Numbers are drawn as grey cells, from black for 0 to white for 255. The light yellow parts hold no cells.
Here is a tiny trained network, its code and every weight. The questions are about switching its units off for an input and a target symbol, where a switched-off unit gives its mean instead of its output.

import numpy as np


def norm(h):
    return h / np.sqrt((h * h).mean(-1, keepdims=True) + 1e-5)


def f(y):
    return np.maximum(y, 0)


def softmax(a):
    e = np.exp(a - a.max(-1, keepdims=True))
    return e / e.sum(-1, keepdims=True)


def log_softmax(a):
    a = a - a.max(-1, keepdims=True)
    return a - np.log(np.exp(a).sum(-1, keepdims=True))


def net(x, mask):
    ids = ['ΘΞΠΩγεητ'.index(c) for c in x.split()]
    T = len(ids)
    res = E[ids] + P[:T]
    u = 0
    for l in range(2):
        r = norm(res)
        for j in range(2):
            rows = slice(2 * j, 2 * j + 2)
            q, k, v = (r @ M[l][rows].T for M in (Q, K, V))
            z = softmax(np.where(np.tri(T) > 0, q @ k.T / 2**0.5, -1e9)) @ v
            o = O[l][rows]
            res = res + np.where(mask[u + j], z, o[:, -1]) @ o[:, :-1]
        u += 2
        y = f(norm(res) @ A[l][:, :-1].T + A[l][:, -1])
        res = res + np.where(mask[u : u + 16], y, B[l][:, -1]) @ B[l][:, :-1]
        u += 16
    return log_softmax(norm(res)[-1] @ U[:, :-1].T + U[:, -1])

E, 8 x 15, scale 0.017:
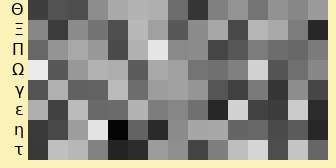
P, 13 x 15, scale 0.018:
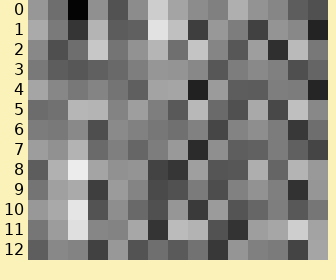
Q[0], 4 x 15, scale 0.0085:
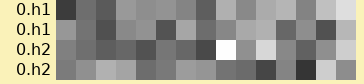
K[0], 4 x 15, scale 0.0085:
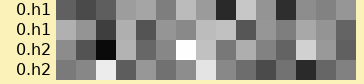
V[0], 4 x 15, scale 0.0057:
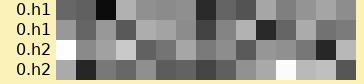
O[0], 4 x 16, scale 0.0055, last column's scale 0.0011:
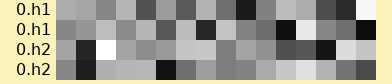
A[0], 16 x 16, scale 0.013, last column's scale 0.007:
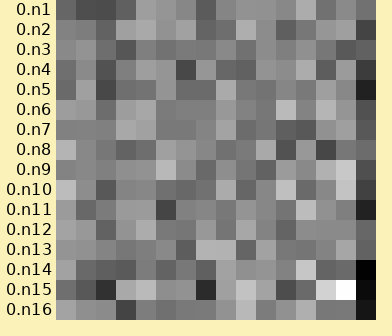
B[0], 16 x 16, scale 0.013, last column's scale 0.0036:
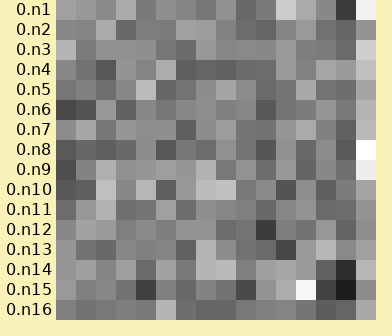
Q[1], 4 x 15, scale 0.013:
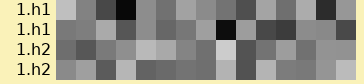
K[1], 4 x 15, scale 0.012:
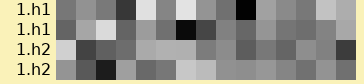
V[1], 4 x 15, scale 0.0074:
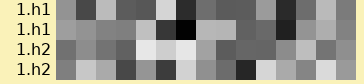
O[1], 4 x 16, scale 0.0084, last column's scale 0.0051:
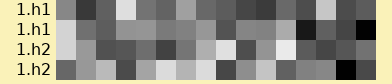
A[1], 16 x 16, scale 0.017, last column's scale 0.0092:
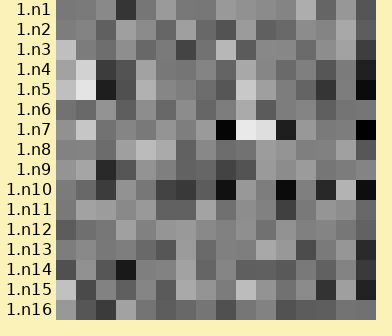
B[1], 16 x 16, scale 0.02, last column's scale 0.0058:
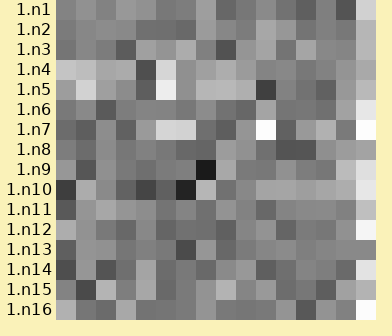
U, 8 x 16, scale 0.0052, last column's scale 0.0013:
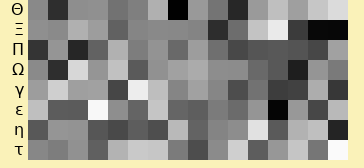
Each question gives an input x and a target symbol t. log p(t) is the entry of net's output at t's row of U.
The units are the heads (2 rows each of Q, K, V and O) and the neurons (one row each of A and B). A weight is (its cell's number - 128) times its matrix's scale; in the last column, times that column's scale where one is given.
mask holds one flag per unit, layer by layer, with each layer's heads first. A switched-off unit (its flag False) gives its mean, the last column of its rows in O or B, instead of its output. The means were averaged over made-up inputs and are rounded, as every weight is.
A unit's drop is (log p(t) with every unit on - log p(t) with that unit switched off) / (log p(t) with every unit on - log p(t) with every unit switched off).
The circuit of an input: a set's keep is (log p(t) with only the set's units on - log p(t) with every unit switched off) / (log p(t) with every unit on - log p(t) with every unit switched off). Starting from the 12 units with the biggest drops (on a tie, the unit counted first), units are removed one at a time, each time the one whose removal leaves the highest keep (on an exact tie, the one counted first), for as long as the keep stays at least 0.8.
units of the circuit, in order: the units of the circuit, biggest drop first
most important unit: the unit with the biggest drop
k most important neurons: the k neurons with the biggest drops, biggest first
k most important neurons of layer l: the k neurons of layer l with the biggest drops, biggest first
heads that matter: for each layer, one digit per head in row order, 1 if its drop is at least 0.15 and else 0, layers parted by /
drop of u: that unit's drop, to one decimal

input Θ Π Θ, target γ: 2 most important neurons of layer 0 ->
0.n9; 0.n8
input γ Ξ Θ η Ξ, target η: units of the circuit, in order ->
1.h2; 1.n10
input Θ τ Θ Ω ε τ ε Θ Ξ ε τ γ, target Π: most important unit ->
0.h2
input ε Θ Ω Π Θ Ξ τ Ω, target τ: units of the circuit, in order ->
1.h2; 1.n7
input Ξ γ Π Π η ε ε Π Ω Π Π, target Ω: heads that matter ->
01 / 00
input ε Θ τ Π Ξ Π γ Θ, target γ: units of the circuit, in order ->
1.h1; 1.n5
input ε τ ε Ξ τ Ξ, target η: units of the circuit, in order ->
1.n7; 0.h1; 1.n9; 1.n12
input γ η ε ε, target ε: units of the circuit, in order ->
1.h1; 1.n16
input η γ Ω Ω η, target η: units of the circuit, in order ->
1.n10; 1.h2
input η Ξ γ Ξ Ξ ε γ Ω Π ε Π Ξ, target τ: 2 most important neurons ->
1.n5; 1.n12
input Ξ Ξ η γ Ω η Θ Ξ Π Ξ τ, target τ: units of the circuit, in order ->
1.n7; 1.h2
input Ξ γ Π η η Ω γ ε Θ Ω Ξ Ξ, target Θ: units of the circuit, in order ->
1.h2; 0.n16; 0.h1
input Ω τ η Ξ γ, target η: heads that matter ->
00 / 01
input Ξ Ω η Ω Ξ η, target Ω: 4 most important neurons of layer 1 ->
1.n7; 1.n9; 1.n10; 1.n3
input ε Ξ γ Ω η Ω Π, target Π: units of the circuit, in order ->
1.n14
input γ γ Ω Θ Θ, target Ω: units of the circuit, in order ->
0.h2; 1.n15
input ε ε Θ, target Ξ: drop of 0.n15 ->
0.6
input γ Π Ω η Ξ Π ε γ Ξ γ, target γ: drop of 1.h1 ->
0.1
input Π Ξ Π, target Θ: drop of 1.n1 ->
0.2
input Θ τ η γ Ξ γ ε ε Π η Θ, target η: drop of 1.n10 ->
0.4
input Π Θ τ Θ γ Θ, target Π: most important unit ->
0.h1
